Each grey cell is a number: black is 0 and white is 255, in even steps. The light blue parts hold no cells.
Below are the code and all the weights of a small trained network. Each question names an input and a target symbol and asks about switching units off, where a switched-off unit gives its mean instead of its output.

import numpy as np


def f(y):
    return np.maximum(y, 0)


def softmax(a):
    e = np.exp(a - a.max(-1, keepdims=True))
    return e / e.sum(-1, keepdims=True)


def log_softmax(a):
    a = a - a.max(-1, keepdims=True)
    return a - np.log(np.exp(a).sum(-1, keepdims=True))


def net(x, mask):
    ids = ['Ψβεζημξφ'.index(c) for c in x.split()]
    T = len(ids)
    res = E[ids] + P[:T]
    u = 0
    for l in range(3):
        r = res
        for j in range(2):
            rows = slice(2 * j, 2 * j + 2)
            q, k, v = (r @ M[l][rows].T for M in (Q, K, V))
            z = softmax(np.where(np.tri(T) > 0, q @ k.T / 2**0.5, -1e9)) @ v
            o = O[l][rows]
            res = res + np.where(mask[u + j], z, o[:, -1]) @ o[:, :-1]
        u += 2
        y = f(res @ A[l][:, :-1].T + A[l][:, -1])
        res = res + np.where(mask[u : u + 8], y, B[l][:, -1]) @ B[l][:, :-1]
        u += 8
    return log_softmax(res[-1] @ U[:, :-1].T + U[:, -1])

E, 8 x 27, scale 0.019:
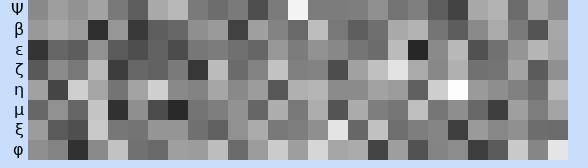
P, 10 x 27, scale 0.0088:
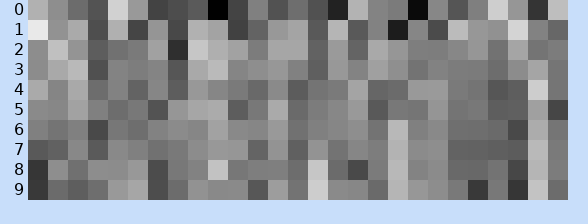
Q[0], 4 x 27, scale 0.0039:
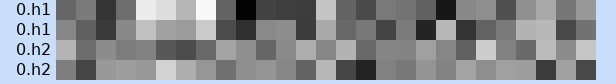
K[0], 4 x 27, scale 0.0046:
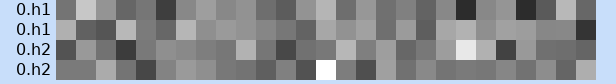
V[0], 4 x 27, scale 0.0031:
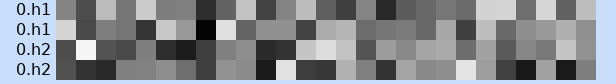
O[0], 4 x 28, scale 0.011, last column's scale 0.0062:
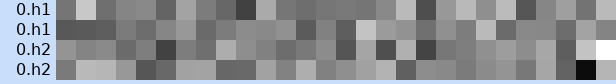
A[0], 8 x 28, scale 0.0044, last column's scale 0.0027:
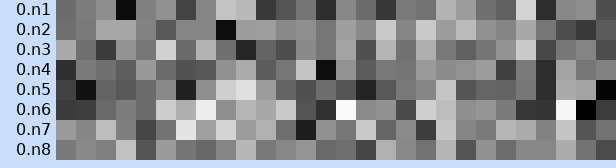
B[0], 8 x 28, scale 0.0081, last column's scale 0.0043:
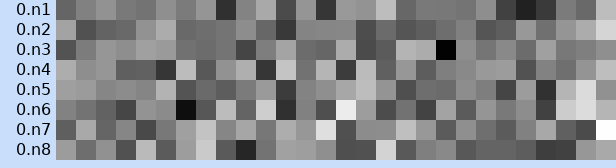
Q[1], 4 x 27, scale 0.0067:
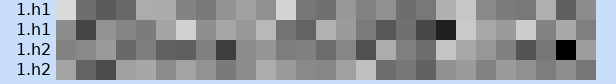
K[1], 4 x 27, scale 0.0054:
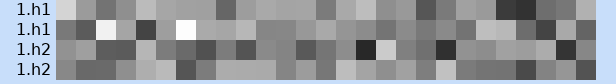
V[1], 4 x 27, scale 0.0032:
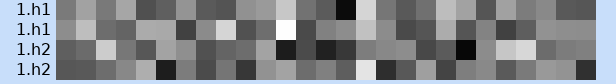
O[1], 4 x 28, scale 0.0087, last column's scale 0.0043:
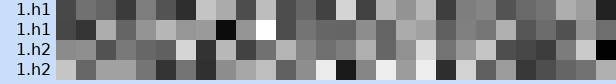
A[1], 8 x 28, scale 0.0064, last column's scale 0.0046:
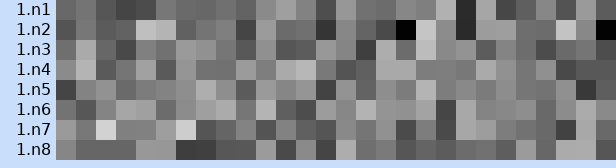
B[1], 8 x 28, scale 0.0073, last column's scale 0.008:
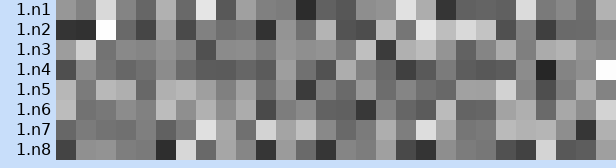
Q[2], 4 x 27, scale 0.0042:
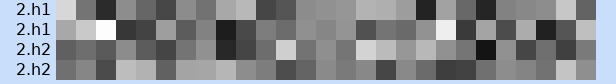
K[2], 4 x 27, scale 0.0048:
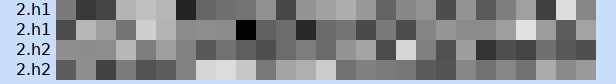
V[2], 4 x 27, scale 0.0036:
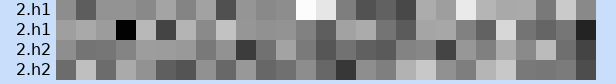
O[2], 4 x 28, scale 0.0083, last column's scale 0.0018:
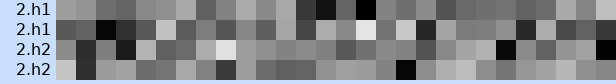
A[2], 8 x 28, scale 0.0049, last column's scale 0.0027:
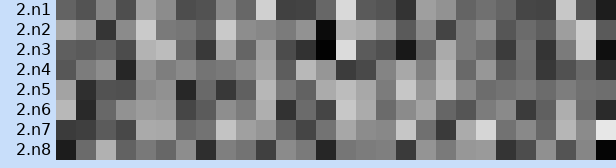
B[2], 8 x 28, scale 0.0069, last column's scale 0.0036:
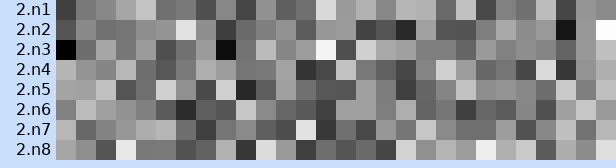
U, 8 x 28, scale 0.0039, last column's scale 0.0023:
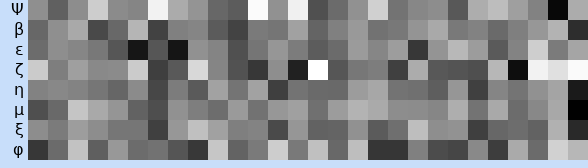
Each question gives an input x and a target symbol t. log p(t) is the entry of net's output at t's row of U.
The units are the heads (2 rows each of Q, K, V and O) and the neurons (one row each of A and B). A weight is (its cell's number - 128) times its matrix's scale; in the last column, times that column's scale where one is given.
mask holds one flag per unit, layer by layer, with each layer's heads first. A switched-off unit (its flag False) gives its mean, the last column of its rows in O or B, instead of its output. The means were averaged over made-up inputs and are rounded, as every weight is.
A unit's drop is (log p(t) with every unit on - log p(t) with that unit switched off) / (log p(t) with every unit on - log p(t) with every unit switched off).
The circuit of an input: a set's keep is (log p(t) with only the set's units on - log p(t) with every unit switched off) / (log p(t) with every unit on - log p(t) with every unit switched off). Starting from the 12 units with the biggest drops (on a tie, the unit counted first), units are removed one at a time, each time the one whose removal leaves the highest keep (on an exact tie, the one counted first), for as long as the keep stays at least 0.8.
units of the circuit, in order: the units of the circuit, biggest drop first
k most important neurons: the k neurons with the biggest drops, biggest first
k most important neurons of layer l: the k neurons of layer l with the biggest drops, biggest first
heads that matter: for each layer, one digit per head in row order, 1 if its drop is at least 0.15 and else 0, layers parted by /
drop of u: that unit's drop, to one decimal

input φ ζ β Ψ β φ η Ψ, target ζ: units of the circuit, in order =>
[0.h2, 0.n5]
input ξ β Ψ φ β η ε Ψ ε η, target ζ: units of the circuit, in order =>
[0.n6, 0.h2]
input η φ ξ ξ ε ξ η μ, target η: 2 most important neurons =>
[1.n1, 1.n7]
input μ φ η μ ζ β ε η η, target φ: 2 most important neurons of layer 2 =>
[2.n3, 2.n2]
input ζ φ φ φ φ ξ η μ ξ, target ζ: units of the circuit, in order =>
[0.h2, 0.n6, 2.n6]
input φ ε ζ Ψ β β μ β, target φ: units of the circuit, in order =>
[0.n1, 1.h1]
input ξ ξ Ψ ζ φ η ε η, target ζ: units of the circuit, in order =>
[0.h2, 0.n6]
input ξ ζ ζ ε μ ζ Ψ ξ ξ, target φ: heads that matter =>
11 / 00 / 00
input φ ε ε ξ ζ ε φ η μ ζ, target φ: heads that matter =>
00 / 01 / 00
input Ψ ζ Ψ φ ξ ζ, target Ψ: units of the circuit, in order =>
[1.h1, 0.h2, 0.n3]
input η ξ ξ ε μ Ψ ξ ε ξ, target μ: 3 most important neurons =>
[0.n6, 2.n3, 2.n8]
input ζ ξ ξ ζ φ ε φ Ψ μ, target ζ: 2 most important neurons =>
[1.n1, 0.n2]
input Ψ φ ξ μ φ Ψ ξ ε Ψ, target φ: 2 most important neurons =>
[0.n5, 2.n3]
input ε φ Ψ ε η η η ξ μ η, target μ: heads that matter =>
01 / 01 / 00
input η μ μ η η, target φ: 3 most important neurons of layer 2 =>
[2.n3, 2.n7, 2.n2]
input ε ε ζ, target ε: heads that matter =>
00 / 01 / 00
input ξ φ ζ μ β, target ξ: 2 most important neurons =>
[0.n3, 2.n4]
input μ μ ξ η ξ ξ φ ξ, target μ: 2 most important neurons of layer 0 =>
[0.n6, 0.n2]
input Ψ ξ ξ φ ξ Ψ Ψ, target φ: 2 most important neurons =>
[0.n5, 0.n1]
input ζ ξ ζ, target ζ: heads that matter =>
00 / 00 / 00
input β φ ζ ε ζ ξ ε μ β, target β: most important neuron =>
[2.n5]
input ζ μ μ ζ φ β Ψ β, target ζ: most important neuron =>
[1.n1]
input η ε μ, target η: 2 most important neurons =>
[1.n7, 1.n1]
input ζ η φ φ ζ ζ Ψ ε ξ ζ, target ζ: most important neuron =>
[0.n2]
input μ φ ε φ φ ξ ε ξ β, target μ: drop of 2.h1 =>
0.5
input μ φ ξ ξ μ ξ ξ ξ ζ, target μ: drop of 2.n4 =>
0.0
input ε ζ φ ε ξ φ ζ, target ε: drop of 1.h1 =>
0.1
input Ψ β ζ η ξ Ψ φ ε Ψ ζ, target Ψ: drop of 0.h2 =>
0.9
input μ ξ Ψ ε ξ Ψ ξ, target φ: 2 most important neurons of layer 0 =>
[0.n6, 0.n7]
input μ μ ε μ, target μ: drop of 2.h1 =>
0.6
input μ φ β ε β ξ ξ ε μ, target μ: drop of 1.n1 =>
0.2
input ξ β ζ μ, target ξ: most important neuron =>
[0.n3]
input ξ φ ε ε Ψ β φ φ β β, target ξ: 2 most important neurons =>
[2.n4, 0.n3]
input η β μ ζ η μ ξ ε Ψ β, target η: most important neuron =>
[1.n1]
